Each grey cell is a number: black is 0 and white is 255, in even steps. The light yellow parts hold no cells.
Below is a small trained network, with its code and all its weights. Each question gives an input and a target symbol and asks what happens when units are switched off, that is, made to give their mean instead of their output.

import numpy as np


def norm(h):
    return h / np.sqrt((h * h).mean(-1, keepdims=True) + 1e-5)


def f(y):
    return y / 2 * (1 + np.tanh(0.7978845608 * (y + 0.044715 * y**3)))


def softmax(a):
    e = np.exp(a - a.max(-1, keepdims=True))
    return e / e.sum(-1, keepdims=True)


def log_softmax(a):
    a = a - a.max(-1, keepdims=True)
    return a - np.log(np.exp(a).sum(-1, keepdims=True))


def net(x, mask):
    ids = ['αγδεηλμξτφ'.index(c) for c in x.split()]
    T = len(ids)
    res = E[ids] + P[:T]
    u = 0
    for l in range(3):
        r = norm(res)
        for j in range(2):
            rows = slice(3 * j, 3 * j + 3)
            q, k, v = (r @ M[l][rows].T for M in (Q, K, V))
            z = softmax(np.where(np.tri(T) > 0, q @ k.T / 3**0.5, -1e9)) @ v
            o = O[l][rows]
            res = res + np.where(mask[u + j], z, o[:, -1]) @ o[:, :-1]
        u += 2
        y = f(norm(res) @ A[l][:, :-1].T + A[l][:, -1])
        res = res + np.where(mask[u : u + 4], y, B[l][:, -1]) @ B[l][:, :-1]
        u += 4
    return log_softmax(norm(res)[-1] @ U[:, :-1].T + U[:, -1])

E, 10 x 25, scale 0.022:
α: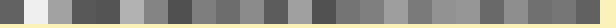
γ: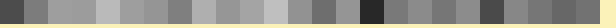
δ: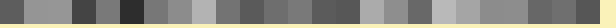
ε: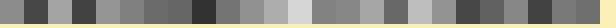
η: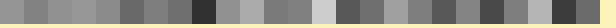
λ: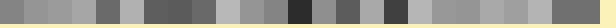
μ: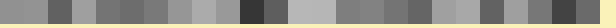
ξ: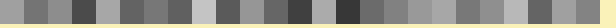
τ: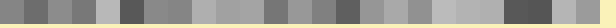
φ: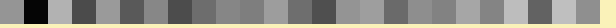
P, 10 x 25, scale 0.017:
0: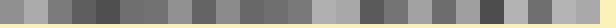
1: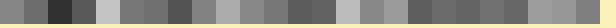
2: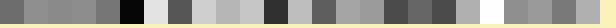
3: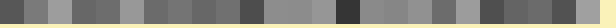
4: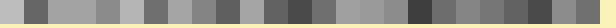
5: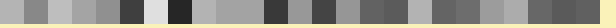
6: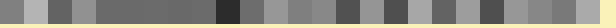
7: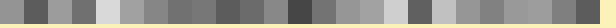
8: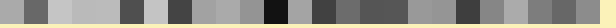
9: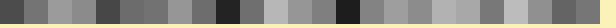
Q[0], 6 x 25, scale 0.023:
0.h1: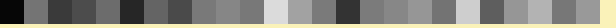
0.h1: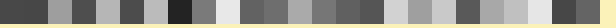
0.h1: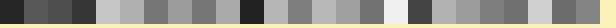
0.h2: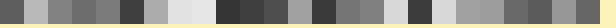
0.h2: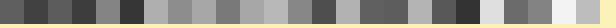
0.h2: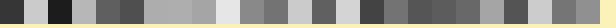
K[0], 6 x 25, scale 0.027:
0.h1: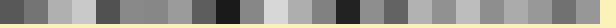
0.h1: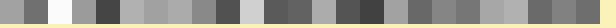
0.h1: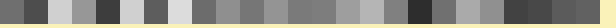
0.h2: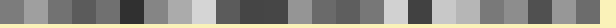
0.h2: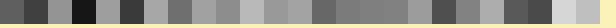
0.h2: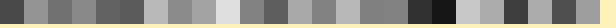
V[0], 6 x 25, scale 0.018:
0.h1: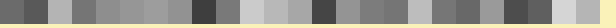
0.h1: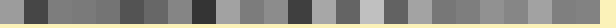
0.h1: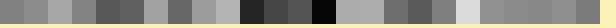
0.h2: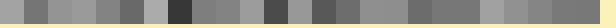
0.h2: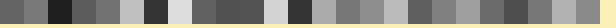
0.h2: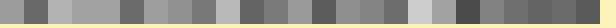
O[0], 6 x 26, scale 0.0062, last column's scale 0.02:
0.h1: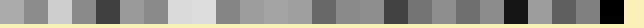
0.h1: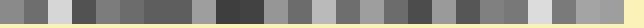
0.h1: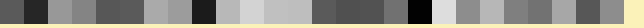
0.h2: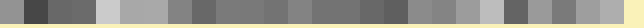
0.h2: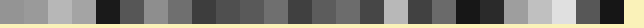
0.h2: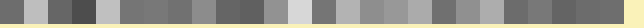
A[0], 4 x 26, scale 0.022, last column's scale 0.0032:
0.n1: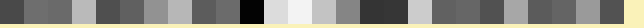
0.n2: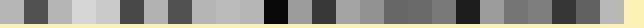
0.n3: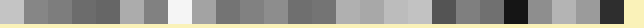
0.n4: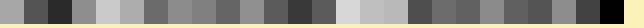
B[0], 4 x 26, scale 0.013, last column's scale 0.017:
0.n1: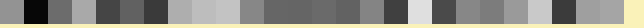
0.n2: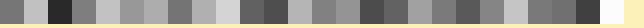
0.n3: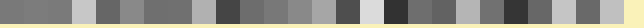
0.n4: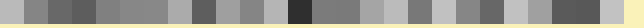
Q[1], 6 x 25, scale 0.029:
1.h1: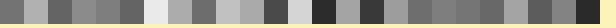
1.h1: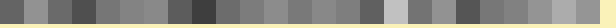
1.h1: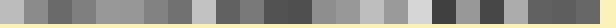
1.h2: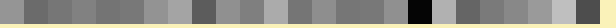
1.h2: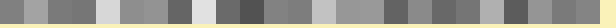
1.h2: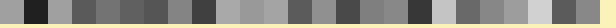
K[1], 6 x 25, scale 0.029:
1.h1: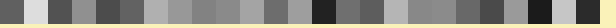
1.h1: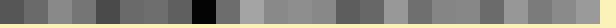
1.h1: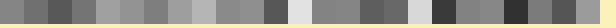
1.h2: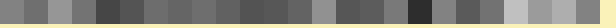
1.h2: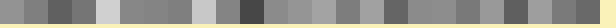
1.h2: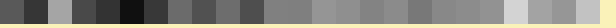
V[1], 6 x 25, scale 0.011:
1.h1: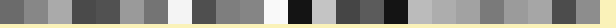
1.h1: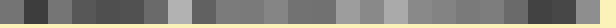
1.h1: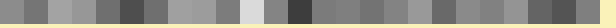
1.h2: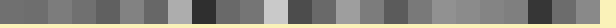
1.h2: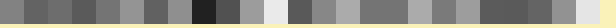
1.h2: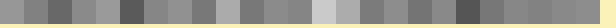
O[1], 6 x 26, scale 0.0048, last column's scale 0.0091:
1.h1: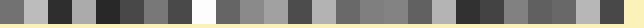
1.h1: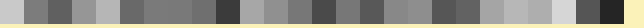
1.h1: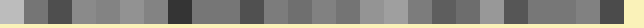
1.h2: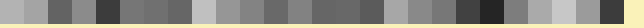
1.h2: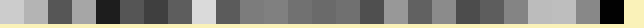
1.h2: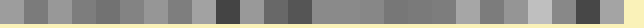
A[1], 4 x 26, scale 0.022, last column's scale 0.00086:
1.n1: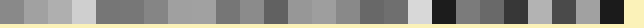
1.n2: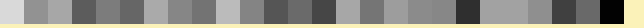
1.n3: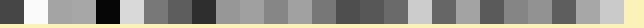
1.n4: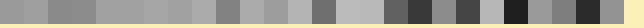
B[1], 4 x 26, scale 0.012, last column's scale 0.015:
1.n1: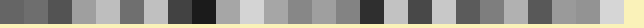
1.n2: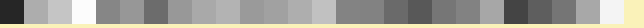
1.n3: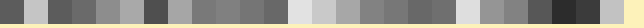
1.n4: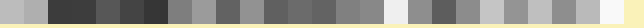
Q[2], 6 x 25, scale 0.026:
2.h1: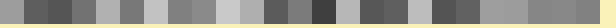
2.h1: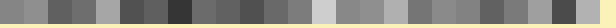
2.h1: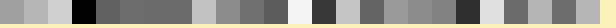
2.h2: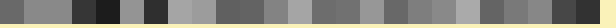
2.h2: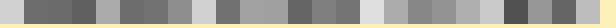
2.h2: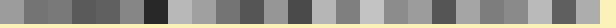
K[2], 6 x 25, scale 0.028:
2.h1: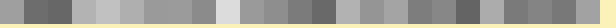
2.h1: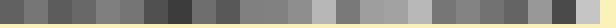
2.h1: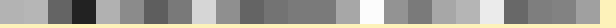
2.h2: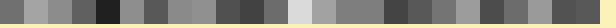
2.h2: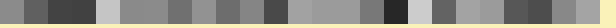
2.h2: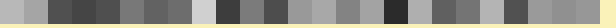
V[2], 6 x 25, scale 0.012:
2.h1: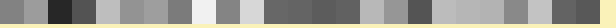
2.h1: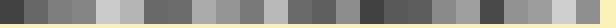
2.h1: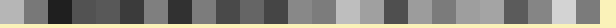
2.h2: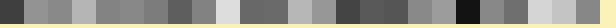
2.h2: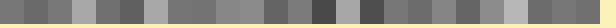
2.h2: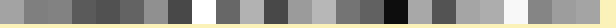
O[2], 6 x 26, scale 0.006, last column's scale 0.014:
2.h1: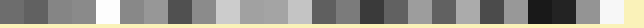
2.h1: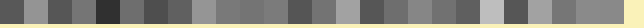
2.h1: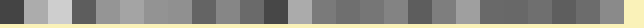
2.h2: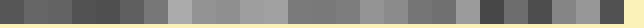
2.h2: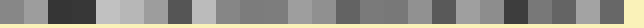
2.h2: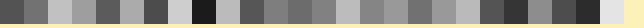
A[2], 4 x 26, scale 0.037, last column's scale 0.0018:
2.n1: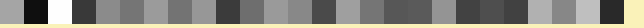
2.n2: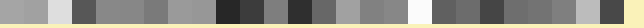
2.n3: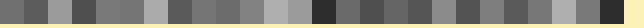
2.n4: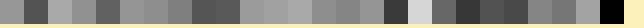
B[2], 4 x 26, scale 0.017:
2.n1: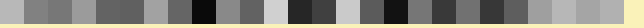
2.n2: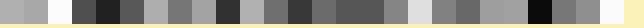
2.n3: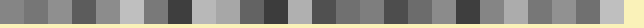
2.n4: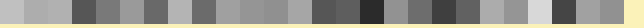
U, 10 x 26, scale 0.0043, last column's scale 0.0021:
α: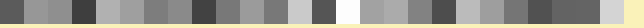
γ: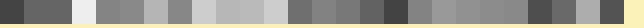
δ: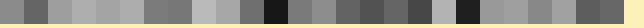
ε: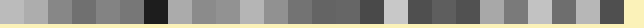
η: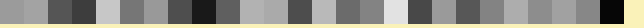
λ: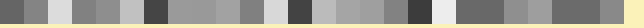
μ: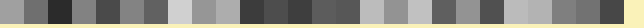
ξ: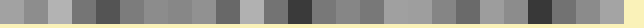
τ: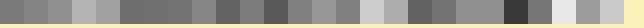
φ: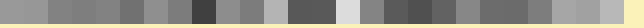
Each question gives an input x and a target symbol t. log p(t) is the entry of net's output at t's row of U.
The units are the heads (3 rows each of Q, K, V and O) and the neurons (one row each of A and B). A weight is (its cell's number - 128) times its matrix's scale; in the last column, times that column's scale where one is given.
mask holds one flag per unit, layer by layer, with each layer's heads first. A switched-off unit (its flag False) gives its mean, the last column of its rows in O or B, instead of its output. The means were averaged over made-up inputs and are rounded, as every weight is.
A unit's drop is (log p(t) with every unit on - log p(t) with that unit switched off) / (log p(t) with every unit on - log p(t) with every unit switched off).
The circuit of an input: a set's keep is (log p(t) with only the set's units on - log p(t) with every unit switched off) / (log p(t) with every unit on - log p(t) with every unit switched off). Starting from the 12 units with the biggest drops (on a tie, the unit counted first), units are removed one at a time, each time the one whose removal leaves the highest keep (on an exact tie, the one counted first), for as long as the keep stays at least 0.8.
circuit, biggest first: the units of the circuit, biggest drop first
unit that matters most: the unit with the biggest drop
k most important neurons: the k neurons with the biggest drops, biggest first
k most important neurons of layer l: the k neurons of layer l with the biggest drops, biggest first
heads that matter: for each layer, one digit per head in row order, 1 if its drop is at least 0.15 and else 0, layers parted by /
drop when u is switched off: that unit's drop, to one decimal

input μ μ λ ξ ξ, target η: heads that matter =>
10 / 00 / 00
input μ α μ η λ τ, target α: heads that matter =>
01 / 00 / 00
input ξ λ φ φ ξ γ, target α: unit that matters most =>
0.h2
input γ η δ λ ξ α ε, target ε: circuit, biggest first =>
2.n4; 0.h1
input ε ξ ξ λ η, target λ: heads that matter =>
00 / 00 / 00
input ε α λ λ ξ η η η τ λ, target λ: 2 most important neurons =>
1.n3; 2.n2
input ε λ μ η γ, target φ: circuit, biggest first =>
0.h1; 2.n1; 0.n2
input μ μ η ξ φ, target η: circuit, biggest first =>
0.h1; 0.n4
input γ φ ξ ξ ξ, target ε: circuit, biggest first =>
1.n4; 0.h1
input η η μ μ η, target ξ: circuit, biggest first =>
0.h1; 2.n2; 0.n2
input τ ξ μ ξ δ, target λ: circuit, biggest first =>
0.n4; 1.n2
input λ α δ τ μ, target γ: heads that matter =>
10 / 00 / 01
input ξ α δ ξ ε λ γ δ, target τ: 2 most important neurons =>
0.n3; 1.n1
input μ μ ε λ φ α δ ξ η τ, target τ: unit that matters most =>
0.h1
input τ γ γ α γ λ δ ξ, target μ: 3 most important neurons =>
0.n3; 0.n4; 1.n4
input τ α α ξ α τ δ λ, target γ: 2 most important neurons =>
1.n2; 0.n4
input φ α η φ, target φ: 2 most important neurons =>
2.n1; 0.n2
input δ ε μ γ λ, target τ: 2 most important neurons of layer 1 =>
1.n1; 1.n4
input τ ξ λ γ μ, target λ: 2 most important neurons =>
0.n4; 1.n2
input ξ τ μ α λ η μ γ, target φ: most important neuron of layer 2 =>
2.n1
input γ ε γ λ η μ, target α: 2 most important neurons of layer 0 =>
0.n3; 0.n2
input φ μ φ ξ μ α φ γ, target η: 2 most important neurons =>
0.n4; 0.n2
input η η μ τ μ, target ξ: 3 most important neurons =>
2.n2; 0.n2; 1.n1
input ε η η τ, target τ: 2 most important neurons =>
0.n3; 1.n4
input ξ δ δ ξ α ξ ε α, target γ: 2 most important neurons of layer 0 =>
0.n4; 0.n3
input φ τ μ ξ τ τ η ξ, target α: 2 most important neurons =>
1.n4; 0.n2
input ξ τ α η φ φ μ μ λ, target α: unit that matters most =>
0.h2
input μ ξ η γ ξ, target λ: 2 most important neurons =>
0.n4; 1.n2
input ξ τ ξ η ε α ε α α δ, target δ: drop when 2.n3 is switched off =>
0.7
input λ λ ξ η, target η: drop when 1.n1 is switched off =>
1.6
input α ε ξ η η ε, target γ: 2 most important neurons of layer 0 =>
0.n2; 0.n1
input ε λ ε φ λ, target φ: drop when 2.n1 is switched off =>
0.8
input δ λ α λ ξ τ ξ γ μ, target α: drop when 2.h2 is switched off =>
0.0
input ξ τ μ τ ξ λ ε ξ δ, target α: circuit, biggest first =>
0.h2
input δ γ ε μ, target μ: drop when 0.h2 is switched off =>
0.1
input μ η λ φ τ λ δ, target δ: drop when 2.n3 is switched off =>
0.6
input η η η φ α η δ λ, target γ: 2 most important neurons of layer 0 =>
0.n3; 0.n4
